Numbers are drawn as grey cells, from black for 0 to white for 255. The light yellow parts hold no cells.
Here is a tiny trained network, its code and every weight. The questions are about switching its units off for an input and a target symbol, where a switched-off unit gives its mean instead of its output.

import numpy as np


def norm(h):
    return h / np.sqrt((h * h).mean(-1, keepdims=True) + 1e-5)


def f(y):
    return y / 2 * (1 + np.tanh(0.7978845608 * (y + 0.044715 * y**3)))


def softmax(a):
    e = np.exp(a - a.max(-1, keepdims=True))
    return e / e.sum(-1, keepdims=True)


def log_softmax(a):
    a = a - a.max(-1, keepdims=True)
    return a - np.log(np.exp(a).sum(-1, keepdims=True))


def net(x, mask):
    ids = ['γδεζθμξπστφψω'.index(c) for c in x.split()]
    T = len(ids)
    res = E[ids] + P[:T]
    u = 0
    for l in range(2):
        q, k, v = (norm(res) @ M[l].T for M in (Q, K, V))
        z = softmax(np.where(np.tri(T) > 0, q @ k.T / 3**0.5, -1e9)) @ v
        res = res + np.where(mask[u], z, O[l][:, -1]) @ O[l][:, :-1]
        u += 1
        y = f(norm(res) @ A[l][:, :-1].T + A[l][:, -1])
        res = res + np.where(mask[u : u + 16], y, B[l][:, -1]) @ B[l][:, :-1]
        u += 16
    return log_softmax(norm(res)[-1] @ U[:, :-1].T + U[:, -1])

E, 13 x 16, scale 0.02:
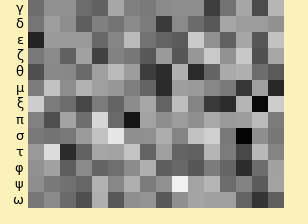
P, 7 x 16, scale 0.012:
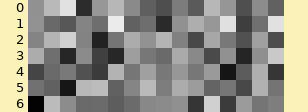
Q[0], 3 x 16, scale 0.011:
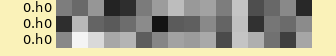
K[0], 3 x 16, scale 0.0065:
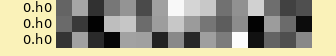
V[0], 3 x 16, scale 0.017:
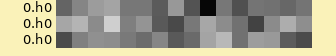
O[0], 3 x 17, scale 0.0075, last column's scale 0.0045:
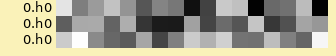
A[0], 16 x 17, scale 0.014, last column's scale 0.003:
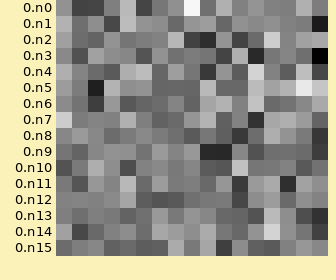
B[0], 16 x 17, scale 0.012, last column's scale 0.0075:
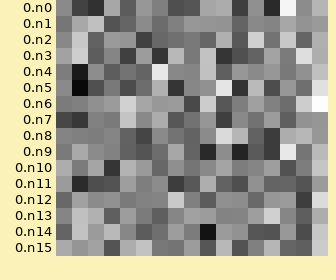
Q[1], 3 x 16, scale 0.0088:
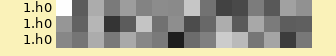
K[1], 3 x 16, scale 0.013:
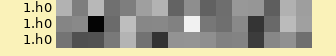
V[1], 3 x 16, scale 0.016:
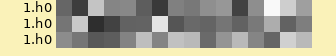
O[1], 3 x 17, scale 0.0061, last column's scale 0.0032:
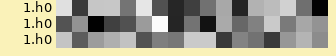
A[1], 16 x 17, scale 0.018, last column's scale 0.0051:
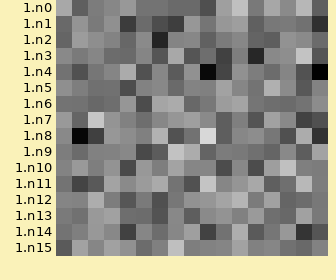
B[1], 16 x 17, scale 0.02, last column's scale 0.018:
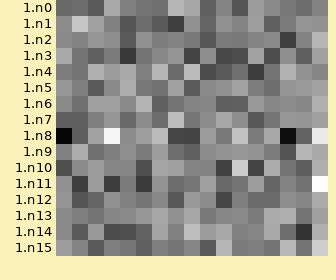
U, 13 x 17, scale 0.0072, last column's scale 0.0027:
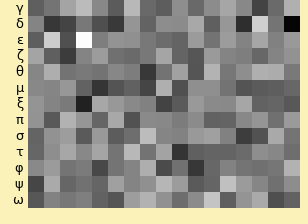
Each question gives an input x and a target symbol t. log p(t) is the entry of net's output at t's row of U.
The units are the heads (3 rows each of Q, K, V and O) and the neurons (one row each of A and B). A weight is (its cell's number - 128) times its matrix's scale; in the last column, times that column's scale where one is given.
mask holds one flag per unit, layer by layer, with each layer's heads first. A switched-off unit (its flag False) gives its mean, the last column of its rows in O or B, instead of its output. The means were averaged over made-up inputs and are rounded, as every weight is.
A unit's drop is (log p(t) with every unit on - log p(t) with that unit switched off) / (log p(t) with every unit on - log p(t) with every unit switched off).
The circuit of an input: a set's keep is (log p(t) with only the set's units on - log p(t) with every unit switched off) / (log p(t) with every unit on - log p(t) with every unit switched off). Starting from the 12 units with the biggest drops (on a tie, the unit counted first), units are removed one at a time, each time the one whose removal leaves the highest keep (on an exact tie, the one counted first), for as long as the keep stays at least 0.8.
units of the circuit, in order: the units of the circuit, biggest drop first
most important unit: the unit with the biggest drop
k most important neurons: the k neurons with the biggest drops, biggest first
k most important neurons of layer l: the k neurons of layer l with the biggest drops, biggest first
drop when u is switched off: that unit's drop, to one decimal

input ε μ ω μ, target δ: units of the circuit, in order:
(1.n8)
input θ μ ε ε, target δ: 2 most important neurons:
(0.n2 1.n8)
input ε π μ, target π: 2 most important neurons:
(1.n8 1.n11)
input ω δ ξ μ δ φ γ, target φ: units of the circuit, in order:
(0.h0 0.n3 1.n3)
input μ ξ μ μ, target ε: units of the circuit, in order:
(0.h0 1.n11 1.n14)
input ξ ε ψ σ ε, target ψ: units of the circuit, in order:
(0.h0 1.n8 1.n11)
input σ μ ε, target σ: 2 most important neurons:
(0.n10 1.n8)
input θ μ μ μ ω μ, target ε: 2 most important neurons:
(1.n11 0.n6)
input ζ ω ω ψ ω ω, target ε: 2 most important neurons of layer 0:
(0.n14 0.n6)
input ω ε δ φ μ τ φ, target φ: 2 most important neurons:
(0.n3 1.n3)
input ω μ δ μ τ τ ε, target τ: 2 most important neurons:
(0.n9 1.n4)
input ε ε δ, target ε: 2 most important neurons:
(1.n11 0.n6)
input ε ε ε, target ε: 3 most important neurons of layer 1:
(1.n11 1.n0 1.n5)
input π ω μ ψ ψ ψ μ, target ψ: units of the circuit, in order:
(0.h0)
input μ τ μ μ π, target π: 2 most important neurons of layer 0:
(0.n15 0.n9)
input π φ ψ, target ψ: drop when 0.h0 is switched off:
1.0
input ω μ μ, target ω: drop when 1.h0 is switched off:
0.0
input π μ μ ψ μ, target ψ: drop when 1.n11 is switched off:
0.1
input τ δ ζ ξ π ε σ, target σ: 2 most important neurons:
(0.n10 1.n8)
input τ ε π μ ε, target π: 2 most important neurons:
(0.n10 1.n8)
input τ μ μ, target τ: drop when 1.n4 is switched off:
0.3
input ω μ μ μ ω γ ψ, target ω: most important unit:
0.h0
